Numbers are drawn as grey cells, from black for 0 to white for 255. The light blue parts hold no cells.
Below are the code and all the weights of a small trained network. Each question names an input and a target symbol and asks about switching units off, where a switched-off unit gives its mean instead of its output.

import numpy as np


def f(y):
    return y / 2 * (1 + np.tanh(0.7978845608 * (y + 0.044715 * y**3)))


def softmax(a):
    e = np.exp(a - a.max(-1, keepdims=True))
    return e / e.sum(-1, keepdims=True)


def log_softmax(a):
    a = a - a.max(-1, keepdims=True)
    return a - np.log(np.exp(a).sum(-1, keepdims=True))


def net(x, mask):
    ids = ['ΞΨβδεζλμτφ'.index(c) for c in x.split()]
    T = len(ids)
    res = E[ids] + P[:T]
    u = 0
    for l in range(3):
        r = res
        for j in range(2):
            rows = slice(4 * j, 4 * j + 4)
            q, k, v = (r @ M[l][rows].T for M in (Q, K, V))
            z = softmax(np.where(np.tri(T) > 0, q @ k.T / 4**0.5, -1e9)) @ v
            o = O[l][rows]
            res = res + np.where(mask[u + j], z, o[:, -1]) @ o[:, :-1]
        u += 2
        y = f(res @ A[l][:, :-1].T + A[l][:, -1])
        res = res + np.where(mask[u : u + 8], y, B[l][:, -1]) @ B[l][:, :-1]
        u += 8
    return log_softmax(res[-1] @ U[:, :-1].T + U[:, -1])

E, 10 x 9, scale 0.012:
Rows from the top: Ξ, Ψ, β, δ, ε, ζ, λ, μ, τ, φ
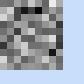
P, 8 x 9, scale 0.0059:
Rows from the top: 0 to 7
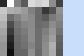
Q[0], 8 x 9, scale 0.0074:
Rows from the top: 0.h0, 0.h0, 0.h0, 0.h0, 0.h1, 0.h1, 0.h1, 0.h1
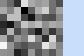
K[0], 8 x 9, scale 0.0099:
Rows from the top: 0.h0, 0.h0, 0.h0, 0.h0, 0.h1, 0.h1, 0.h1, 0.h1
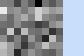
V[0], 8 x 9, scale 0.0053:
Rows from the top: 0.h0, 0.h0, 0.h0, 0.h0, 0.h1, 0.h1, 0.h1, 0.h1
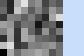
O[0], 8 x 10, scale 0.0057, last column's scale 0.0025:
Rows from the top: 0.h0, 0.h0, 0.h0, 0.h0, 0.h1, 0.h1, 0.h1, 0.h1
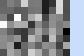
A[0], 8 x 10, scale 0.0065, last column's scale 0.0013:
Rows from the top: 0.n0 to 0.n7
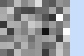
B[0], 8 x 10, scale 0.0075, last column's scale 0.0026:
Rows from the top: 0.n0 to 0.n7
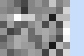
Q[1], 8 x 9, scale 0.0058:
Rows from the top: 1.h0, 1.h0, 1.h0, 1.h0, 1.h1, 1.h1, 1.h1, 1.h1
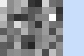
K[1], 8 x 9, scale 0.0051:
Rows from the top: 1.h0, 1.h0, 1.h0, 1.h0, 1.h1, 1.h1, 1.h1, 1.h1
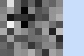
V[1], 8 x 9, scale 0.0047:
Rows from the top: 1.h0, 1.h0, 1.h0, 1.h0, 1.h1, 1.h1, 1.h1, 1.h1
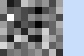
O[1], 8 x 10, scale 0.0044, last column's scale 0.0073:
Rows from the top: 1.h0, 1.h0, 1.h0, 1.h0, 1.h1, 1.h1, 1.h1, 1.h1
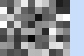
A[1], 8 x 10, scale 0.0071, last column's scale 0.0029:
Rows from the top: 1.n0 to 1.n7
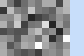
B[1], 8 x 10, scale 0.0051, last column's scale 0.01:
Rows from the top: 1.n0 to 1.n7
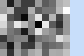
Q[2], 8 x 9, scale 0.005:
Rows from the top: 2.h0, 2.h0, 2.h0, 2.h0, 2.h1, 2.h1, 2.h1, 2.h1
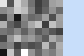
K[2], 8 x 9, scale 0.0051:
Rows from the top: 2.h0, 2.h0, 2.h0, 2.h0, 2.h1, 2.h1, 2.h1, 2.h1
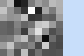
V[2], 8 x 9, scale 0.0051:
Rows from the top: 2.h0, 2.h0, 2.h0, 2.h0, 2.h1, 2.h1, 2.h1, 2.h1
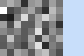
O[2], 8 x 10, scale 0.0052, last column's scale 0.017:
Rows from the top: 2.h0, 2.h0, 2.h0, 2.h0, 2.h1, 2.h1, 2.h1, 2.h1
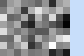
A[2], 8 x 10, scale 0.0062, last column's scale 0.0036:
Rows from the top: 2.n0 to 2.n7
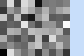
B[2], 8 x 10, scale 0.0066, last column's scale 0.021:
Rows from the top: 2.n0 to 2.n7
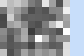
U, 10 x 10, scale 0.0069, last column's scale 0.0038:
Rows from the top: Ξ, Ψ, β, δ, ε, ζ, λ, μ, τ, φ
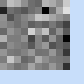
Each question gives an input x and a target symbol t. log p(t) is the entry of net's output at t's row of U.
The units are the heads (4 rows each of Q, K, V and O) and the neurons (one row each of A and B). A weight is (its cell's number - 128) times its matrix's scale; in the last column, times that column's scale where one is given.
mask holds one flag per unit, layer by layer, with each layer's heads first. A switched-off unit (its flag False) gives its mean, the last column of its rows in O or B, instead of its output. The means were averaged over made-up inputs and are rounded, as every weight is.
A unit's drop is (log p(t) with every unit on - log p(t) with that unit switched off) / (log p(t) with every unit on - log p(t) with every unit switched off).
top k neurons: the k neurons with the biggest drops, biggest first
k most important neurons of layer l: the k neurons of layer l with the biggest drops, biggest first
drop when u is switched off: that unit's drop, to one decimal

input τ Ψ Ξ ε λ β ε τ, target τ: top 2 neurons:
[1.n2, 2.n2]
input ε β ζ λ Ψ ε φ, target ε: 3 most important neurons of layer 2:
[2.n4, 2.n1, 2.n6]
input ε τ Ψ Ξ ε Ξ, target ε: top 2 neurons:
[0.n3, 1.n3]
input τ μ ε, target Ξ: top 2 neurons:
[0.n2, 2.n0]
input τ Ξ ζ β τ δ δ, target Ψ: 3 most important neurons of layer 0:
[0.n2, 0.n6, 0.n4]
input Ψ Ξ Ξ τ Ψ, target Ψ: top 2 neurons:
[2.n2, 2.n0]
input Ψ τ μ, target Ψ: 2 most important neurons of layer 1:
[1.n7, 1.n3]
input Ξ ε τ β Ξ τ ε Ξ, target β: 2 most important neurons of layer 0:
[0.n7, 0.n2]
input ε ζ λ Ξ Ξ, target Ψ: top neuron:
[0.n2]
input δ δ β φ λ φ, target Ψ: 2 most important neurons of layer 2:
[2.n0, 2.n7]
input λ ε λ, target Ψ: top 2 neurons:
[2.n0, 2.n7]
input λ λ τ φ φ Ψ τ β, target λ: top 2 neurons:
[0.n3, 1.n3]
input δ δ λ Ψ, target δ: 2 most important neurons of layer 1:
[1.n3, 1.n2]
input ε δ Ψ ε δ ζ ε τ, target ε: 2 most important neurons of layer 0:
[0.n3, 0.n1]
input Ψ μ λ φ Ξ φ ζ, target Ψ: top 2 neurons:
[2.n0, 0.n1]
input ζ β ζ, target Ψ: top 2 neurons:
[2.n0, 0.n2]
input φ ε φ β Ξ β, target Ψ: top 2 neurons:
[2.n0, 0.n4]
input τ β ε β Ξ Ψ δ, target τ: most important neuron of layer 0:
[0.n1]
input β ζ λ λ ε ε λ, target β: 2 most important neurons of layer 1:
[1.n4, 1.n3]
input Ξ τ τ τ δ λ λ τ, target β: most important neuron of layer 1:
[1.n0]
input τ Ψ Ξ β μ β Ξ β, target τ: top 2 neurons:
[1.n2, 2.n2]
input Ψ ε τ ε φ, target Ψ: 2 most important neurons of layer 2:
[2.n0, 2.n6]
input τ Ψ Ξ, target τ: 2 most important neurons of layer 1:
[1.n2, 1.n7]
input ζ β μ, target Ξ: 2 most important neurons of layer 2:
[2.n0, 2.n1]
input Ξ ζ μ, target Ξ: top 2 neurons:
[2.n0, 0.n2]
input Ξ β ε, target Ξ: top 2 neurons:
[2.n0, 0.n2]
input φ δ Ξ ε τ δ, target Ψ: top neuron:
[0.n2]
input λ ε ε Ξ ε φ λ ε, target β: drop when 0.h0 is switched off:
0.0
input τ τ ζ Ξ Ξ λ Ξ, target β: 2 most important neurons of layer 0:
[0.n7, 0.n4]
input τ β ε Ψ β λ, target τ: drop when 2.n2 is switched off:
0.2
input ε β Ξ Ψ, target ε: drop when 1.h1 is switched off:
0.5
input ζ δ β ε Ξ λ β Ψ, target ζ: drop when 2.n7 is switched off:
-0.1
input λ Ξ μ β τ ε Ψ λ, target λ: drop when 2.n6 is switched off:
-0.1
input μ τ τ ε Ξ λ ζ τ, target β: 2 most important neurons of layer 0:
[0.n2, 0.n6]
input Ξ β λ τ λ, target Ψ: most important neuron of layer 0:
[0.n7]
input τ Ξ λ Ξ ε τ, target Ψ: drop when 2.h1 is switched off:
0.3
